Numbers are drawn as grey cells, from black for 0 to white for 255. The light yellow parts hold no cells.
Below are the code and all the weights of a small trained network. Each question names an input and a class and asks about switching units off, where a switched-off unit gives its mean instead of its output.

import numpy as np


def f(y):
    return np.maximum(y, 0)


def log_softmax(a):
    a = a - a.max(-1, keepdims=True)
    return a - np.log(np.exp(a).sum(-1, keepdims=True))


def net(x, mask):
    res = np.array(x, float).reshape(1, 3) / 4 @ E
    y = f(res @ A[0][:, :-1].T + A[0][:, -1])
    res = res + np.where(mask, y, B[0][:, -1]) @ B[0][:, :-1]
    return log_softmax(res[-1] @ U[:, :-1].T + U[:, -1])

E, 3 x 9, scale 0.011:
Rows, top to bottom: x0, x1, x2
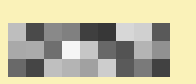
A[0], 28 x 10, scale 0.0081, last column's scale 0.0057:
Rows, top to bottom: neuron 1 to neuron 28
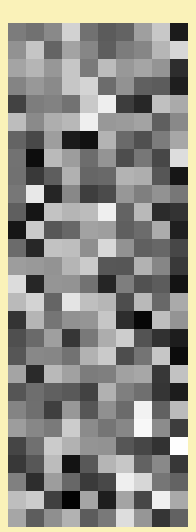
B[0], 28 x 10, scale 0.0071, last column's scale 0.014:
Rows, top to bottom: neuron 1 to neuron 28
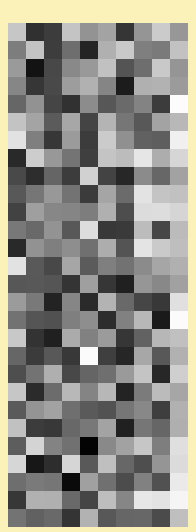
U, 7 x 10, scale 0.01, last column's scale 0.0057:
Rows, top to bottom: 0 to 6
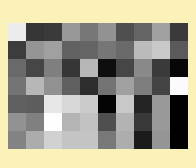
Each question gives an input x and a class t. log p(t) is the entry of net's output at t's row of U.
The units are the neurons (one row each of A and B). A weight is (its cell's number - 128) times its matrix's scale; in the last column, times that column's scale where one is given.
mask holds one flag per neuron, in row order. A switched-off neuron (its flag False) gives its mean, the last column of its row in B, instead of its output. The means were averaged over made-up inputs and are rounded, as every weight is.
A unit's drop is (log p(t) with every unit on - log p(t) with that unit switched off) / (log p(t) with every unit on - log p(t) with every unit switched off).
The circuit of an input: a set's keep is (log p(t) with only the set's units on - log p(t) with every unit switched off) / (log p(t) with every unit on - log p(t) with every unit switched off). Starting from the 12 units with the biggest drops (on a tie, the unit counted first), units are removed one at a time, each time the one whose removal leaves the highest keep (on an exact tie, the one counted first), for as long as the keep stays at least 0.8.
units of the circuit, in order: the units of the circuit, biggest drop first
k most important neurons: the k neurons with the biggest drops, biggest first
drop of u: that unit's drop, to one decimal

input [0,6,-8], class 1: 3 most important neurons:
(neuron 27; neuron 10; neuron 25)
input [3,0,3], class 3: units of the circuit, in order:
(neuron 18)
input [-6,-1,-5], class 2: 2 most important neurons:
(neuron 17; neuron 12)
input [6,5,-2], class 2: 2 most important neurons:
(neuron 25; neuron 7)
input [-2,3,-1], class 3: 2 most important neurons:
(neuron 25; neuron 18)
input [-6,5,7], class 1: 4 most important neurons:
(neuron 11; neuron 24; neuron 13; neuron 8)
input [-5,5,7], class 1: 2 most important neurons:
(neuron 11; neuron 24)
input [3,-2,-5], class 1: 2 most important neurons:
(neuron 27; neuron 16)
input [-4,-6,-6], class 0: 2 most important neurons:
(neuron 25; neuron 7)
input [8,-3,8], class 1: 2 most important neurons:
(neuron 8; neuron 11)
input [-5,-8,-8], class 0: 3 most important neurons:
(neuron 25; neuron 7; neuron 8)
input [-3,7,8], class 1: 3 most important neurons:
(neuron 11; neuron 24; neuron 8)
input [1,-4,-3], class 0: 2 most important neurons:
(neuron 8; neuron 24)
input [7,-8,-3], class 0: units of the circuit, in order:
(neuron 25)
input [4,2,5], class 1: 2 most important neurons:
(neuron 11; neuron 7)
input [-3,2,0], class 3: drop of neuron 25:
0.2
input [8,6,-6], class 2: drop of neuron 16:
0.0
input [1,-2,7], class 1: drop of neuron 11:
0.1
